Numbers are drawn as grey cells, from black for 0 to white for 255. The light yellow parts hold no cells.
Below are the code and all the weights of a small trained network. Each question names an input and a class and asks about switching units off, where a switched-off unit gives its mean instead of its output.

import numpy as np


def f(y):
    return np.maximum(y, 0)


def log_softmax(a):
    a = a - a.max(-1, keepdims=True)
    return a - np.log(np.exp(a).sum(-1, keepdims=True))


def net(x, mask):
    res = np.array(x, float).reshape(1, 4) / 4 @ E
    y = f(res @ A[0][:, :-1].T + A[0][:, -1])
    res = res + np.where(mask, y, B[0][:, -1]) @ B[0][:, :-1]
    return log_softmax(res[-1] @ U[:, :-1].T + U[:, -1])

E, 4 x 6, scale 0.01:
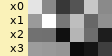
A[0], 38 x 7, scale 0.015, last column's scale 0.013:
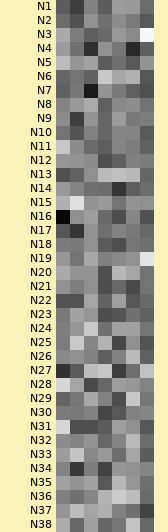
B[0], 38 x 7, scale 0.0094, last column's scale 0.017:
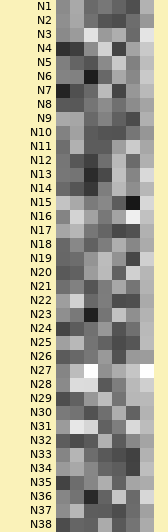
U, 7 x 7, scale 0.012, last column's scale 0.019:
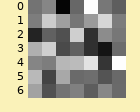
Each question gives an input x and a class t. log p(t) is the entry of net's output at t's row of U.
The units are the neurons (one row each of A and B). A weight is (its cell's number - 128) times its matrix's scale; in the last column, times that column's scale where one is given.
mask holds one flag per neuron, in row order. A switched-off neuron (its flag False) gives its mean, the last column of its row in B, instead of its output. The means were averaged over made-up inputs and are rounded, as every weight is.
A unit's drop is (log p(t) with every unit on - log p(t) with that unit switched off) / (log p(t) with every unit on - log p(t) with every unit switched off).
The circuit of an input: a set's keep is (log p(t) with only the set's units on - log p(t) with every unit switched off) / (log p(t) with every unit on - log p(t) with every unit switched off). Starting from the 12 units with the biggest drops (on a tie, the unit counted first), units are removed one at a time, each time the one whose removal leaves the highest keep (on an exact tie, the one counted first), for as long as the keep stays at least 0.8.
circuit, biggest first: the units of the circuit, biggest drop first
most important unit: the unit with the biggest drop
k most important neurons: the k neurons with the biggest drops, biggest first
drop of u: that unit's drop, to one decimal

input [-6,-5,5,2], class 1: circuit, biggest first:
[N27]
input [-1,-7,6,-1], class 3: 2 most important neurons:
[N17, N22]
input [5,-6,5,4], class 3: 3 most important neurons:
[N27, N34, N16]
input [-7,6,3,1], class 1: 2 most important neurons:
[N27, N16]
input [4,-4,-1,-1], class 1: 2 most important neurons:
[N31, N15]
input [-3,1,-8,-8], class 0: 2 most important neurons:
[N13, N36]
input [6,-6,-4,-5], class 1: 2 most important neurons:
[N31, N20]
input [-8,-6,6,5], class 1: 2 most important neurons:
[N27, N16]
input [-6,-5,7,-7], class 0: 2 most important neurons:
[N13, N6]
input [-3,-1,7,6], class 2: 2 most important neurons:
[N4, N7]
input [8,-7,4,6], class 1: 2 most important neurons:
[N31, N28]
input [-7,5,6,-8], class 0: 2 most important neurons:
[N6, N13]
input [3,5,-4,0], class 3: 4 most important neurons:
[N15, N27, N4, N33]
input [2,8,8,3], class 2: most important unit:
N4
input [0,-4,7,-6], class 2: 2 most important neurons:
[N7, N4]
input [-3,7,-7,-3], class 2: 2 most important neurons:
[N29, N24]
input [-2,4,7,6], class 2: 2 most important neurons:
[N4, N7]
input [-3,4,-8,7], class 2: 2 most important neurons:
[N29, N24]
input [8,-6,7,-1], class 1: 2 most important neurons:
[N31, N28]
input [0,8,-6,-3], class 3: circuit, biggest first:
[N15]
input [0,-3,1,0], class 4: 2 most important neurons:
[N15, N25]
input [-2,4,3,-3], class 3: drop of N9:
-0.1
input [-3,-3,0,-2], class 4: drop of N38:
-0.1
